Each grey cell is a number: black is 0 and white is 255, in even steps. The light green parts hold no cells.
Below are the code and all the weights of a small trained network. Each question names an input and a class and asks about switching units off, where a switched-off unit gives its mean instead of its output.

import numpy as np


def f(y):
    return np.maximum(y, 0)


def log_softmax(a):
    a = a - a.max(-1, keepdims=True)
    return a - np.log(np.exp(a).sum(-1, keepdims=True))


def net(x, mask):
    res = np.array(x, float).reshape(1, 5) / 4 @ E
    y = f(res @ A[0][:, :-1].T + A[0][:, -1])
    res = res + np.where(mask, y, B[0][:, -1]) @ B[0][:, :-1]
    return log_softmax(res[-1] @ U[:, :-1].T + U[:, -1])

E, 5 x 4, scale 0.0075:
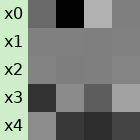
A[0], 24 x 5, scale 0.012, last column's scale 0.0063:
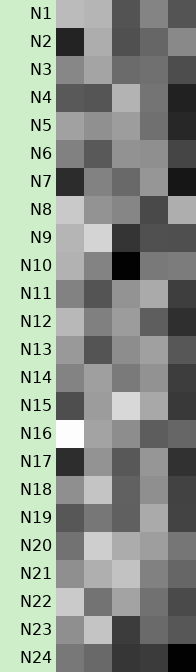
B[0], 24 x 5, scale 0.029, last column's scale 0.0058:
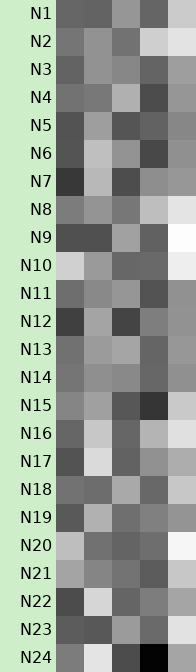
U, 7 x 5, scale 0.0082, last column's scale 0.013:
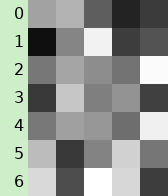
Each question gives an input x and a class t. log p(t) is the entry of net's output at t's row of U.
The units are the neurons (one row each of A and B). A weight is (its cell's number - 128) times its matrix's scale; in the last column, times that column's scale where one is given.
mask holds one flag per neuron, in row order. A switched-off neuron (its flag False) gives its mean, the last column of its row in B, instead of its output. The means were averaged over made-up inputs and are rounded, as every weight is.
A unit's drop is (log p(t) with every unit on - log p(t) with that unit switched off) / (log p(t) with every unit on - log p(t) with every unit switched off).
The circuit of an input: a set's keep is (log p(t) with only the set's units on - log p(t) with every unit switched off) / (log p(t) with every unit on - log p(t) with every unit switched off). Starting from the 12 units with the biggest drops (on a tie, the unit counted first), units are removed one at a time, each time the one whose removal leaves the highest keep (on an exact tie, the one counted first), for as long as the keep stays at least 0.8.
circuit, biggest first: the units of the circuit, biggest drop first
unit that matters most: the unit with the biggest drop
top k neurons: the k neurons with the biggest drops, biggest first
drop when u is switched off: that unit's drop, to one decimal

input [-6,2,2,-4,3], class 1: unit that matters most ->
N9
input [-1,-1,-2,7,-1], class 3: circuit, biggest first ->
[N17, N2]
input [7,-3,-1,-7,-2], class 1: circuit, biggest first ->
[N4, N10]
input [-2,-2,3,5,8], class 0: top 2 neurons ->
[N24, N10]
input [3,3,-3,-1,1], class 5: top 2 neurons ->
[N24, N15]
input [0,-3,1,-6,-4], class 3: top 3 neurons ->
[N16, N10, N22]
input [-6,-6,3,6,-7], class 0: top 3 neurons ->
[N20, N15, N21]
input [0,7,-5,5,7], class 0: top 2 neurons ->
[N24, N10]
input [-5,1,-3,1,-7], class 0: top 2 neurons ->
[N20, N15]
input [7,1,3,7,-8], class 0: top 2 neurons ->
[N15, N9]
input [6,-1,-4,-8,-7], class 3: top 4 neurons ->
[N22, N10, N16, N12]
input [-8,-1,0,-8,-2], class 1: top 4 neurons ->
[N9, N1, N23, N18]
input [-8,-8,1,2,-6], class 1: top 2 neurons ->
[N9, N18]
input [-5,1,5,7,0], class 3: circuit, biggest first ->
[N2]
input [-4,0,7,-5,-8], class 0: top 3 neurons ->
[N20, N21, N15]
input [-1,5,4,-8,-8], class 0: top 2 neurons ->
[N21, N20]
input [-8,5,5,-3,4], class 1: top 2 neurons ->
[N9, N23]
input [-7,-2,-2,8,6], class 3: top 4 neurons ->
[N2, N17, N10, N7]
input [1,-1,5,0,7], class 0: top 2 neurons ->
[N24, N10]
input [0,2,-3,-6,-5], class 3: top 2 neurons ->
[N16, N10]
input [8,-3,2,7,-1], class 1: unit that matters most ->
N4
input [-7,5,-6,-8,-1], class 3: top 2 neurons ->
[N16, N8]
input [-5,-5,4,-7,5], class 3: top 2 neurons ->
[N16, N8]
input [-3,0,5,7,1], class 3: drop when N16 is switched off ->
-0.1
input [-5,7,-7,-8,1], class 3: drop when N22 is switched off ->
0.1
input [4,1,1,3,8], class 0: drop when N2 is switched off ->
0.0
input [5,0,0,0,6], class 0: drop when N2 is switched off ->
0.3
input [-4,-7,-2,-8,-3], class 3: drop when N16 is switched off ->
0.5
